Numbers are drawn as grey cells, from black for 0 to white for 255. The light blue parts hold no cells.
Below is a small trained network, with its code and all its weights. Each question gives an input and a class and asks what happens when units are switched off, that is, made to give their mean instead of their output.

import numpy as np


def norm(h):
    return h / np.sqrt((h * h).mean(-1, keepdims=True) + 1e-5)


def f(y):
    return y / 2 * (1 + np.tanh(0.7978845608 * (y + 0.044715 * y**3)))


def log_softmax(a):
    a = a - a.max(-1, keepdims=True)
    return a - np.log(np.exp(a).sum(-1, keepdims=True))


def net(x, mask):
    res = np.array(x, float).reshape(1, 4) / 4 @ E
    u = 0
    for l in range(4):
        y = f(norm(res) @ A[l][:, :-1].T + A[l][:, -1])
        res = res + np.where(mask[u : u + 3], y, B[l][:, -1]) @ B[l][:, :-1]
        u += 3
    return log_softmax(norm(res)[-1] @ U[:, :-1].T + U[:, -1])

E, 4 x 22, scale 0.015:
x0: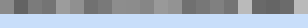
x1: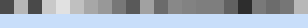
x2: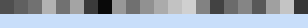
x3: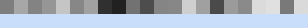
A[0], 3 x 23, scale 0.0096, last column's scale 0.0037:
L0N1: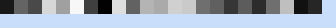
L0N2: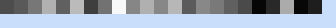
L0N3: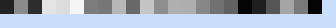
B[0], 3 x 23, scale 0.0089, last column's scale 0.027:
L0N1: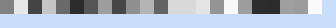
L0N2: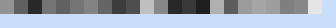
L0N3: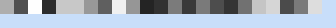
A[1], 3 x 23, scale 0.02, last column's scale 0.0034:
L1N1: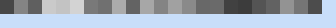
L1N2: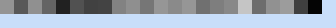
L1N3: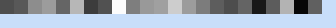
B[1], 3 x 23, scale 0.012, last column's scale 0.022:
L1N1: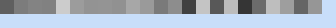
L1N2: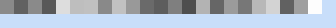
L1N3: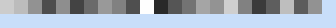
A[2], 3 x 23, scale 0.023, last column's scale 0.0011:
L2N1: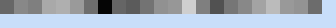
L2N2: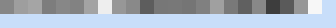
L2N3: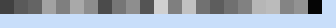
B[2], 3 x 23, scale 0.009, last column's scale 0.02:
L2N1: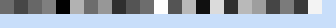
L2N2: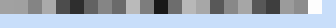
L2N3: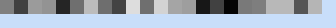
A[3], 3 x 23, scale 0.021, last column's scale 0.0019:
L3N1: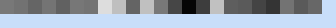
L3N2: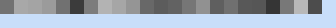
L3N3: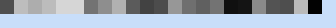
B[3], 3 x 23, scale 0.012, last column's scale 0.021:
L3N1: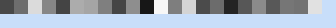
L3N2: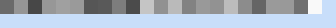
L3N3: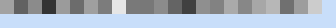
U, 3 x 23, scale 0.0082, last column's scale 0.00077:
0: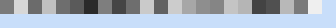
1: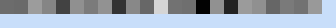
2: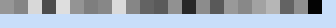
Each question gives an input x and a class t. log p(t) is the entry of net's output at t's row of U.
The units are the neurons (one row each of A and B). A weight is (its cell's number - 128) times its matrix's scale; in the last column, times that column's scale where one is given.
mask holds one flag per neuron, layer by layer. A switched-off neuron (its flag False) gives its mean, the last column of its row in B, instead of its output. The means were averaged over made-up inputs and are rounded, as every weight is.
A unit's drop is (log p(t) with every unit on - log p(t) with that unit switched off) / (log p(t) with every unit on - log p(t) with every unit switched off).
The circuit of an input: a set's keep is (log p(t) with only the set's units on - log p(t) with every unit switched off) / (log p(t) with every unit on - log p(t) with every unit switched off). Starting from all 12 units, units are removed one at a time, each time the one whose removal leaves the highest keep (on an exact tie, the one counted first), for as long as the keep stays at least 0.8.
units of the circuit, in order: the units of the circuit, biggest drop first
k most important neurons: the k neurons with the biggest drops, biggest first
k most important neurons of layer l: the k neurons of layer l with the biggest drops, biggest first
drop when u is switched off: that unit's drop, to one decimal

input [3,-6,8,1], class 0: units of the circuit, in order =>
(L0N1)
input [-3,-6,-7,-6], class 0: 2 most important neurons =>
(L2N2, L0N2)
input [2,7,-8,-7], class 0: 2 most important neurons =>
(L2N2, L1N2)
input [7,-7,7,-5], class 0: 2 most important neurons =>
(L0N1, L0N3)
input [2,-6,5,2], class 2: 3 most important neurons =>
(L1N2, L2N2, L3N2)
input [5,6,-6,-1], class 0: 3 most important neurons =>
(L2N2, L1N2, L3N2)
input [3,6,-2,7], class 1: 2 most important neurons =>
(L2N1, L1N2)
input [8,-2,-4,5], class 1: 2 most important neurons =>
(L0N1, L1N3)
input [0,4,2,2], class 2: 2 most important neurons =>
(L0N3, L3N3)
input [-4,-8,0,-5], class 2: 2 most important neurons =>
(L1N2, L2N1)
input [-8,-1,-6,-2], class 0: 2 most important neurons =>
(L0N2, L2N2)
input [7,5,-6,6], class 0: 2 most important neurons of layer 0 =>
(L0N3, L0N2)
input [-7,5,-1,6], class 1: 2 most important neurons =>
(L2N1, L1N2)
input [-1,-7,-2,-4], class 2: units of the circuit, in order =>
(L1N2)
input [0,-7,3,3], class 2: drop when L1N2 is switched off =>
0.1
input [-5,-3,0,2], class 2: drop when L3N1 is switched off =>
0.1
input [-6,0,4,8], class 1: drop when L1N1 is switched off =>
0.0
